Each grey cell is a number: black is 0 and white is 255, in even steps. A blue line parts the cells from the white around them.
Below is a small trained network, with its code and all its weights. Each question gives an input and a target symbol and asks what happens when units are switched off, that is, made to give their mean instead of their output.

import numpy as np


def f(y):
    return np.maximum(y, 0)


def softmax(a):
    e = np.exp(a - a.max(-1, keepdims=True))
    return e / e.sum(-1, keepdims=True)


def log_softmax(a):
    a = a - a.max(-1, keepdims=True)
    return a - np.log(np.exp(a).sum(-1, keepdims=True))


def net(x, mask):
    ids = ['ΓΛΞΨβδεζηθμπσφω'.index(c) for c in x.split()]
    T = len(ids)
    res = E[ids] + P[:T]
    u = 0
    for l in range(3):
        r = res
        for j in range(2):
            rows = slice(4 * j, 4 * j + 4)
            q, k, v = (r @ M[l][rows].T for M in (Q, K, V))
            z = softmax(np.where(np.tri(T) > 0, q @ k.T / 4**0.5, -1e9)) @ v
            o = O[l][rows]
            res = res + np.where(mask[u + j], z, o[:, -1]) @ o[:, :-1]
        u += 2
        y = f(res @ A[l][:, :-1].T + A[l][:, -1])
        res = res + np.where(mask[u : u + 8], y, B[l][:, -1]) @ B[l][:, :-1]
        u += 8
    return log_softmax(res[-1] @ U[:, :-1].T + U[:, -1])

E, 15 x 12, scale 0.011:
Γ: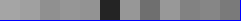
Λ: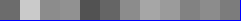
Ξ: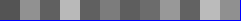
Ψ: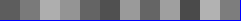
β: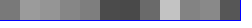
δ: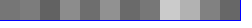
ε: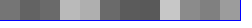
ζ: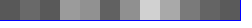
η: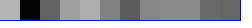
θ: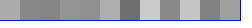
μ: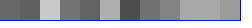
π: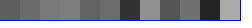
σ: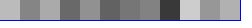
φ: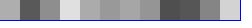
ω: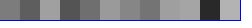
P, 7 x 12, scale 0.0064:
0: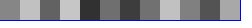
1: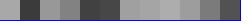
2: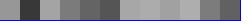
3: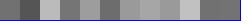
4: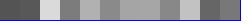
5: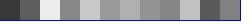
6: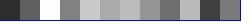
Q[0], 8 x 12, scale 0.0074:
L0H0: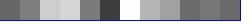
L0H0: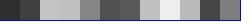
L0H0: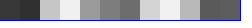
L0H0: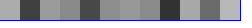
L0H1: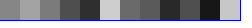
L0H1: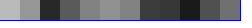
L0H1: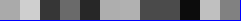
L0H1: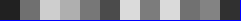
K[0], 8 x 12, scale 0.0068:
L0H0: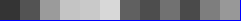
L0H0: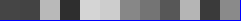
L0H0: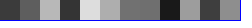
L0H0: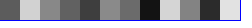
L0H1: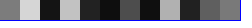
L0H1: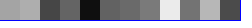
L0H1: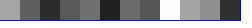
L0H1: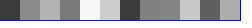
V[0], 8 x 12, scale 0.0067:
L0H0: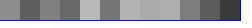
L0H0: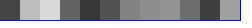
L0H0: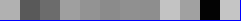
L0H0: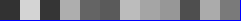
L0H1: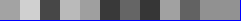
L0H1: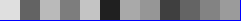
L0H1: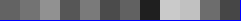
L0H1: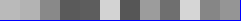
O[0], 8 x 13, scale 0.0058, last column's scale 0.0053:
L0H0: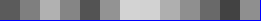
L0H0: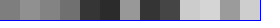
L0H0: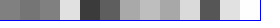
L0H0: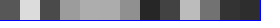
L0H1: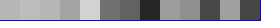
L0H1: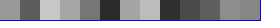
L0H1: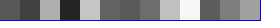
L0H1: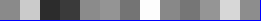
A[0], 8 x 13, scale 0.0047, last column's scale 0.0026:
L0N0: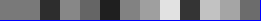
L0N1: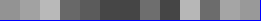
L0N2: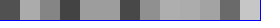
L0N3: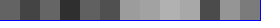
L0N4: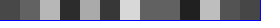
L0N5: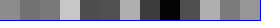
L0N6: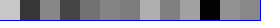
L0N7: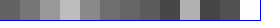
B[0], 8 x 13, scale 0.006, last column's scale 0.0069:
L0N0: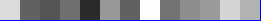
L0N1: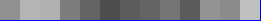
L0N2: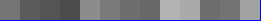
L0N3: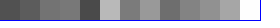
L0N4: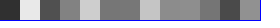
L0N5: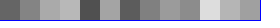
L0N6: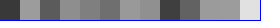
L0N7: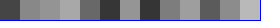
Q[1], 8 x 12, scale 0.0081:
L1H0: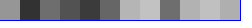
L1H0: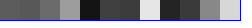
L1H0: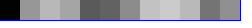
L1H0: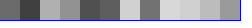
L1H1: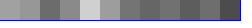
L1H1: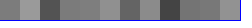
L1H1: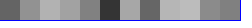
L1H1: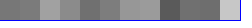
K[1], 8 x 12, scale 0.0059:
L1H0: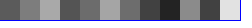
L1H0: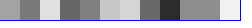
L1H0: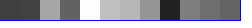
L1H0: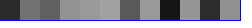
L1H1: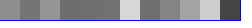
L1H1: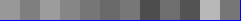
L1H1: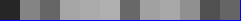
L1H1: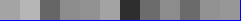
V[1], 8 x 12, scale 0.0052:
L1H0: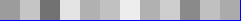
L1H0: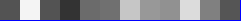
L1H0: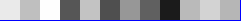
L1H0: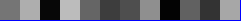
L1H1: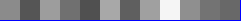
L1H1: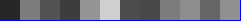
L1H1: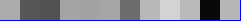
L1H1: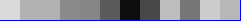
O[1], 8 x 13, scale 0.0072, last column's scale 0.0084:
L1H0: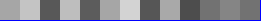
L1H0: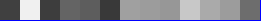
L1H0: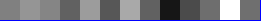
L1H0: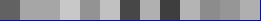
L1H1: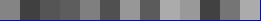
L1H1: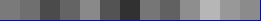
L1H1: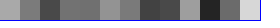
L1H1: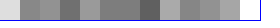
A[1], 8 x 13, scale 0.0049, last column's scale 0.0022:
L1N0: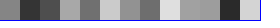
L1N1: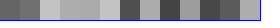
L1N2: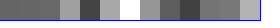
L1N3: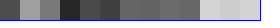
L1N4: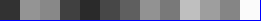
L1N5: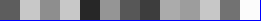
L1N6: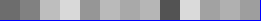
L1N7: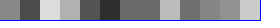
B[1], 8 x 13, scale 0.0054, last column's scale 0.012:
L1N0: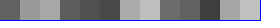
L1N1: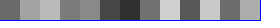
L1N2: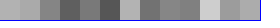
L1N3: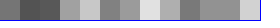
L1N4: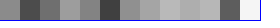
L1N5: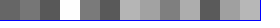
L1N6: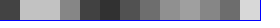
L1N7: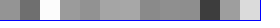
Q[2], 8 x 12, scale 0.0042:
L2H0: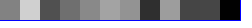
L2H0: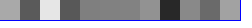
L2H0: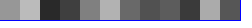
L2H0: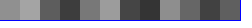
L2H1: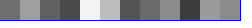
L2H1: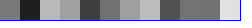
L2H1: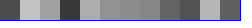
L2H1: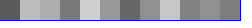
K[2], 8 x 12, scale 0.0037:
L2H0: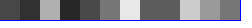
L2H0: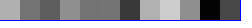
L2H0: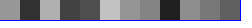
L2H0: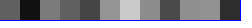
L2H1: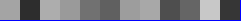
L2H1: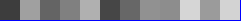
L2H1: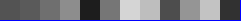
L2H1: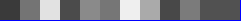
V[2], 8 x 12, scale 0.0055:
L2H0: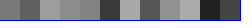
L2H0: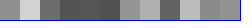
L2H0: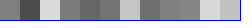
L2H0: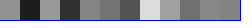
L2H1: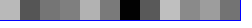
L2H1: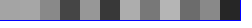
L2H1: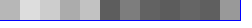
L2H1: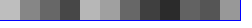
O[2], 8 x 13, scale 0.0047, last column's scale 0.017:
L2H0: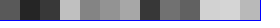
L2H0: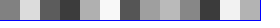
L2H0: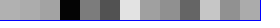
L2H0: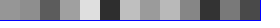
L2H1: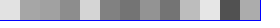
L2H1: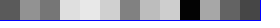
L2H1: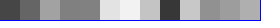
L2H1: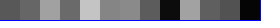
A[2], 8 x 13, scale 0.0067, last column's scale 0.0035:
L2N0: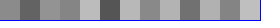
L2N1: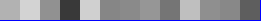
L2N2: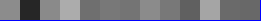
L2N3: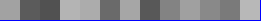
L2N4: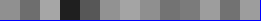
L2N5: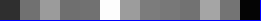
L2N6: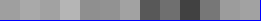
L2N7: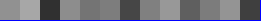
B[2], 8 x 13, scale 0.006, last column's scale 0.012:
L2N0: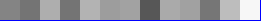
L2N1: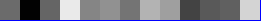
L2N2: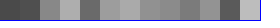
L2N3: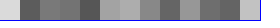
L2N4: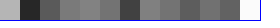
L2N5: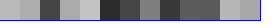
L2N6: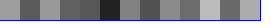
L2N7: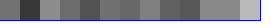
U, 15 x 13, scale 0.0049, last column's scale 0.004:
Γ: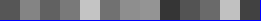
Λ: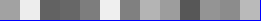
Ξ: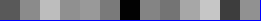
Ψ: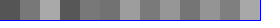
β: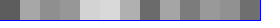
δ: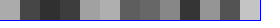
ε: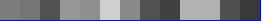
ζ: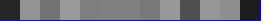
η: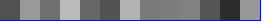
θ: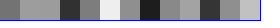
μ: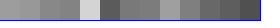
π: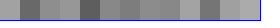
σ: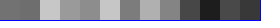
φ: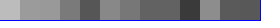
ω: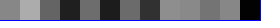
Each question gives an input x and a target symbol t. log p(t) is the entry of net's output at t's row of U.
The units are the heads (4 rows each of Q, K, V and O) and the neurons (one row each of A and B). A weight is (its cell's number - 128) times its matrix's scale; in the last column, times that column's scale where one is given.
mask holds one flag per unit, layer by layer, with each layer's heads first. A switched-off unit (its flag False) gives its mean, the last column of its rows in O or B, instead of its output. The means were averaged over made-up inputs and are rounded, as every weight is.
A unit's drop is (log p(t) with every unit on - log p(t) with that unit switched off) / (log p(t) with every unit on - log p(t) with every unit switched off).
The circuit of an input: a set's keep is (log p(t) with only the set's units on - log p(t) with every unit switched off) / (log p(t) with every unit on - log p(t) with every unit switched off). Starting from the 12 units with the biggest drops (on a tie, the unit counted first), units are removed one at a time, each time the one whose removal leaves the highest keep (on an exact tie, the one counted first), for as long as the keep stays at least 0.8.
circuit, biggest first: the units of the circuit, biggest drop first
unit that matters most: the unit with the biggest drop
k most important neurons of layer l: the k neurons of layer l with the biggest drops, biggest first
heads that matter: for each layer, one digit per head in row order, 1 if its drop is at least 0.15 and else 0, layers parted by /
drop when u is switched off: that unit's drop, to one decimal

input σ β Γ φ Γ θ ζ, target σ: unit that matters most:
L2H0
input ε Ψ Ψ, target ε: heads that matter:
11 / 01 / 11
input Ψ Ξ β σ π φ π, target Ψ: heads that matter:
00 / 01 / 10
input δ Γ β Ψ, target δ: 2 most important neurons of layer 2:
[L2N3; L2N7]
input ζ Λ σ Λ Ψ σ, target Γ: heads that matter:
01 / 10 / 00
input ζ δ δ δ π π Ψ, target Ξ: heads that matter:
00 / 10 / 00
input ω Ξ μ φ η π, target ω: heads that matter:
01 / 00 / 01
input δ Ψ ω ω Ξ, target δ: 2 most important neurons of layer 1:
[L1N6; L1N7]
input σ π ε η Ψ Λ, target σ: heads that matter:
11 / 10 / 10
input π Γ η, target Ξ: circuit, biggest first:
[L1H0; L1N1]
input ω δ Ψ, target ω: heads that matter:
01 / 01 / 01
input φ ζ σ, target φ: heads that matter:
01 / 11 / 10
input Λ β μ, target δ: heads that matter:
11 / 10 / 10
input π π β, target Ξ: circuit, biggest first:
[L1H0]
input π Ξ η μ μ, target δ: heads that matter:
11 / 10 / 00
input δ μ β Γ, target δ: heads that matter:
01 / 11 / 01
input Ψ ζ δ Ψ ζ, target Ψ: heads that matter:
01 / 01 / 10
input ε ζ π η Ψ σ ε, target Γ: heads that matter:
01 / 10 / 01
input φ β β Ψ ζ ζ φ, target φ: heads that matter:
01 / 10 / 10
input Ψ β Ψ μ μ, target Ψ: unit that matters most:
L1H1
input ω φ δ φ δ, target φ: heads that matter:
01 / 10 / 00
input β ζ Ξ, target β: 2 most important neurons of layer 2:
[L2N0; L2N4]
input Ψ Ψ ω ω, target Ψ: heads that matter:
01 / 11 / 10
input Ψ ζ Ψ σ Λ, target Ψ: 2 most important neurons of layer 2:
[L2N5; L2N0]
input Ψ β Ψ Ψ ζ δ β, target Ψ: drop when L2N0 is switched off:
0.1
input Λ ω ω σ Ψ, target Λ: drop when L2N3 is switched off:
0.0
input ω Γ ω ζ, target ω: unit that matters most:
L2H1
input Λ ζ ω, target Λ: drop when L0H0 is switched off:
0.5
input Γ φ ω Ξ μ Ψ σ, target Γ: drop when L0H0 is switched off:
0.2
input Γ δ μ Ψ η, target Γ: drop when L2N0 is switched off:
0.0
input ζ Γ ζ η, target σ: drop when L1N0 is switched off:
0.1
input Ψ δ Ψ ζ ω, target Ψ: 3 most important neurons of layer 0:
[L0N6; L0N0; L0N5]
